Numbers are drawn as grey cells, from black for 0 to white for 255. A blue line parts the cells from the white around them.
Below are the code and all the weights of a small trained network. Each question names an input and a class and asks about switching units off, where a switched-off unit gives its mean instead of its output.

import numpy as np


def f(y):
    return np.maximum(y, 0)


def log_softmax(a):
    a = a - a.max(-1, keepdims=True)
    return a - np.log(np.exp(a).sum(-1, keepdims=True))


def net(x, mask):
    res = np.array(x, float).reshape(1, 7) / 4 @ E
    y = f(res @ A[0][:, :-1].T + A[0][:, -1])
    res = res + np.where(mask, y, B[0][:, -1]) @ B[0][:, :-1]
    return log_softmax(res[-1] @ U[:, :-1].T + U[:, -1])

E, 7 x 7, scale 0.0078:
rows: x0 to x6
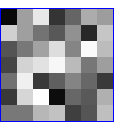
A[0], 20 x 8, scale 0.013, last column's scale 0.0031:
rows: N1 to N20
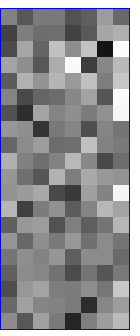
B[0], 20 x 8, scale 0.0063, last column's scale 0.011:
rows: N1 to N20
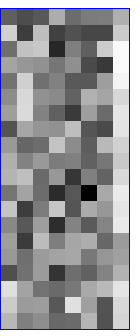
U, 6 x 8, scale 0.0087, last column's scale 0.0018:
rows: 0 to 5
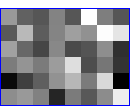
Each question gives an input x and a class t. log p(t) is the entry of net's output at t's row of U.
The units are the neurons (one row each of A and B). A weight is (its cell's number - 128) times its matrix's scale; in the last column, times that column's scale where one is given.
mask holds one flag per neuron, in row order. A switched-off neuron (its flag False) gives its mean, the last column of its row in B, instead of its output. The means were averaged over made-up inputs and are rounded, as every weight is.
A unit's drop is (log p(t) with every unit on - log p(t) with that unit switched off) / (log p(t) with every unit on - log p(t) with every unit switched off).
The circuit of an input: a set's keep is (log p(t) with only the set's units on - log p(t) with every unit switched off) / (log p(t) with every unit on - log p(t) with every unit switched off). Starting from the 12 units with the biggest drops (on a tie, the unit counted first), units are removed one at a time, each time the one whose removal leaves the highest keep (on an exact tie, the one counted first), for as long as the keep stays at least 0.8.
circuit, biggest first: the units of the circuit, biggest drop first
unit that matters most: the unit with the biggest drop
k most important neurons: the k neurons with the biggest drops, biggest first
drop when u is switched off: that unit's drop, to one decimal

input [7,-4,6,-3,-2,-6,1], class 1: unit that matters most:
N3
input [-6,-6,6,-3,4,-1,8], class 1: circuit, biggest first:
(N3 N2)
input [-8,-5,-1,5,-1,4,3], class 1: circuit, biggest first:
(N2 N14)
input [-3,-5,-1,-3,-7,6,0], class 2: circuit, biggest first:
(N3 N19)
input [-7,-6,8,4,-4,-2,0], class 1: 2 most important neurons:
(N3 N5)
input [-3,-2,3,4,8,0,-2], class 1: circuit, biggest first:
(N2 N14)
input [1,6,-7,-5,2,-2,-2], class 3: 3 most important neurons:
(N8 N3 N7)
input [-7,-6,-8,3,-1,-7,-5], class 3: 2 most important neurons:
(N8 N12)
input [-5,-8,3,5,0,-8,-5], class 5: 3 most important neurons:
(N3 N4 N10)
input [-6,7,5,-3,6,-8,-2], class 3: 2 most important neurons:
(N8 N4)
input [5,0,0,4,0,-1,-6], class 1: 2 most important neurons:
(N2 N4)
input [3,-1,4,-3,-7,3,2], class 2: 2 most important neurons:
(N12 N9)
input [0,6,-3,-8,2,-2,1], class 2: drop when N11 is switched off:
-0.1
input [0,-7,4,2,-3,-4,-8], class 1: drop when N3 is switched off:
0.2
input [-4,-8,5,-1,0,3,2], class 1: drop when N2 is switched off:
0.1
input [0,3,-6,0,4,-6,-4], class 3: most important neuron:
(N8)
